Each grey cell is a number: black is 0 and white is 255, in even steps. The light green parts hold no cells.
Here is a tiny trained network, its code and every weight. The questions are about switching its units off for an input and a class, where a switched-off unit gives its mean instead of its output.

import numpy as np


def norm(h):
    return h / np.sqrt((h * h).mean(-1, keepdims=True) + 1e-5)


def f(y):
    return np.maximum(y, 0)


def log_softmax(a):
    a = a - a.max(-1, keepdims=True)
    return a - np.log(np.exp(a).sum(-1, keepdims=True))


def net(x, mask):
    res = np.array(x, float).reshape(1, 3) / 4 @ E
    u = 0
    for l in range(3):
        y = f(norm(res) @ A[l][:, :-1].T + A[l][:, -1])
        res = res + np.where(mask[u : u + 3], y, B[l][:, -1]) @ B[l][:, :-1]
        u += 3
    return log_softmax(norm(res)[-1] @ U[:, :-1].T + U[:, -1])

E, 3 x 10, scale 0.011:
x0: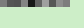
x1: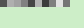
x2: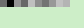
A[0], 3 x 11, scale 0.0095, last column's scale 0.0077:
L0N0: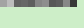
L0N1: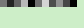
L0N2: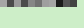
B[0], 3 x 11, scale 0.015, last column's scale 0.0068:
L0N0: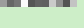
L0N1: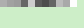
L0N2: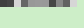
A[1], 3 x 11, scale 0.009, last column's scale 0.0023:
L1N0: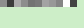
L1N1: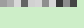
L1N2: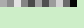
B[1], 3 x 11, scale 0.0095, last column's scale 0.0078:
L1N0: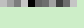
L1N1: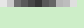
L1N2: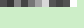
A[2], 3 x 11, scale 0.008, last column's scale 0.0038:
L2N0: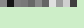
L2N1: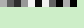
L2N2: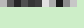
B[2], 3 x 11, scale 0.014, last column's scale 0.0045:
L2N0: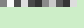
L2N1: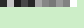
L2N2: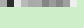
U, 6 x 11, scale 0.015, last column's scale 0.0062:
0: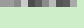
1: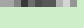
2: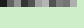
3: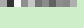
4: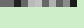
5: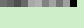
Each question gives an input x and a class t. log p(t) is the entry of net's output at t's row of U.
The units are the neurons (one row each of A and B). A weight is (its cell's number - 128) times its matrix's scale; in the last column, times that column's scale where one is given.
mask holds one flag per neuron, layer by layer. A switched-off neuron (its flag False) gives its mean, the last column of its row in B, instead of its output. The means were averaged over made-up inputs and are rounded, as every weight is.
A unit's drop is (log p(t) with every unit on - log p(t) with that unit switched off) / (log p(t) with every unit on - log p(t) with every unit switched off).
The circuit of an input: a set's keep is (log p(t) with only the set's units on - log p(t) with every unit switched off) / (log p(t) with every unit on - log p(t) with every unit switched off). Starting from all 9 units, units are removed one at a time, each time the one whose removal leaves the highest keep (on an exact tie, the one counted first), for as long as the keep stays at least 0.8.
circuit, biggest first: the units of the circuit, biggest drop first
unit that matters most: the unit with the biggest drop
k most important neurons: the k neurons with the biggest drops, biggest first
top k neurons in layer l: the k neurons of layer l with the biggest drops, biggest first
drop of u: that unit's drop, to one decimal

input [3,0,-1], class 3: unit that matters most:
L2N1
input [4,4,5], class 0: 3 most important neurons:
(L2N0 L0N2 L1N0)
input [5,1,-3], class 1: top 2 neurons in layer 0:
(L0N1 L0N2)
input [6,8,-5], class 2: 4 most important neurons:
(L1N2 L1N1 L2N0 L1N0)
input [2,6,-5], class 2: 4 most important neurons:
(L1N2 L2N0 L1N0 L1N1)
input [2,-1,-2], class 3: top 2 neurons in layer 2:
(L2N0 L2N1)
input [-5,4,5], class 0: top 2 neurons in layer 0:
(L0N1 L0N2)
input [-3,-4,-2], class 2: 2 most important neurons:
(L0N2 L0N1)
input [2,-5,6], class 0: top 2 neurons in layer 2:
(L2N0 L2N1)
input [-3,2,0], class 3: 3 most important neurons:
(L1N2 L0N1 L2N2)
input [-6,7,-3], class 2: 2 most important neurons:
(L1N2 L0N1)
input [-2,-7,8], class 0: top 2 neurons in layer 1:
(L1N0 L1N2)
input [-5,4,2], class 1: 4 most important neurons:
(L1N1 L0N0 L0N2 L2N2)
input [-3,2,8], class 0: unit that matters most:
L2N0
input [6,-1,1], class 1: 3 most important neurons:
(L0N1 L0N2 L2N2)
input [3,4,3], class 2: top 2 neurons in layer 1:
(L1N2 L1N1)
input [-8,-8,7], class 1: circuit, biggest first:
(L1N1 L2N1)
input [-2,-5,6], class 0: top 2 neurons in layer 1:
(L1N0 L1N2)
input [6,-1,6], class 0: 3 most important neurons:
(L2N0 L1N0 L1N1)
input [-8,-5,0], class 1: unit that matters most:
L1N1
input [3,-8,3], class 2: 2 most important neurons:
(L2N1 L0N2)
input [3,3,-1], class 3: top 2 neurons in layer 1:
(L1N1 L1N2)
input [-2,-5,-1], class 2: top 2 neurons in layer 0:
(L0N2 L0N1)
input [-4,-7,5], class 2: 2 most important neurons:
(L2N1 L0N2)
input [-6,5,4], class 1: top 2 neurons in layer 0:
(L0N0 L0N2)
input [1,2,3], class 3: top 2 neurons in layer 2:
(L2N2 L2N1)
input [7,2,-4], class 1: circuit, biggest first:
(L0N1)
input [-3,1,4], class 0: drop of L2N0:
0.3
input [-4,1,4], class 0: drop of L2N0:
0.2
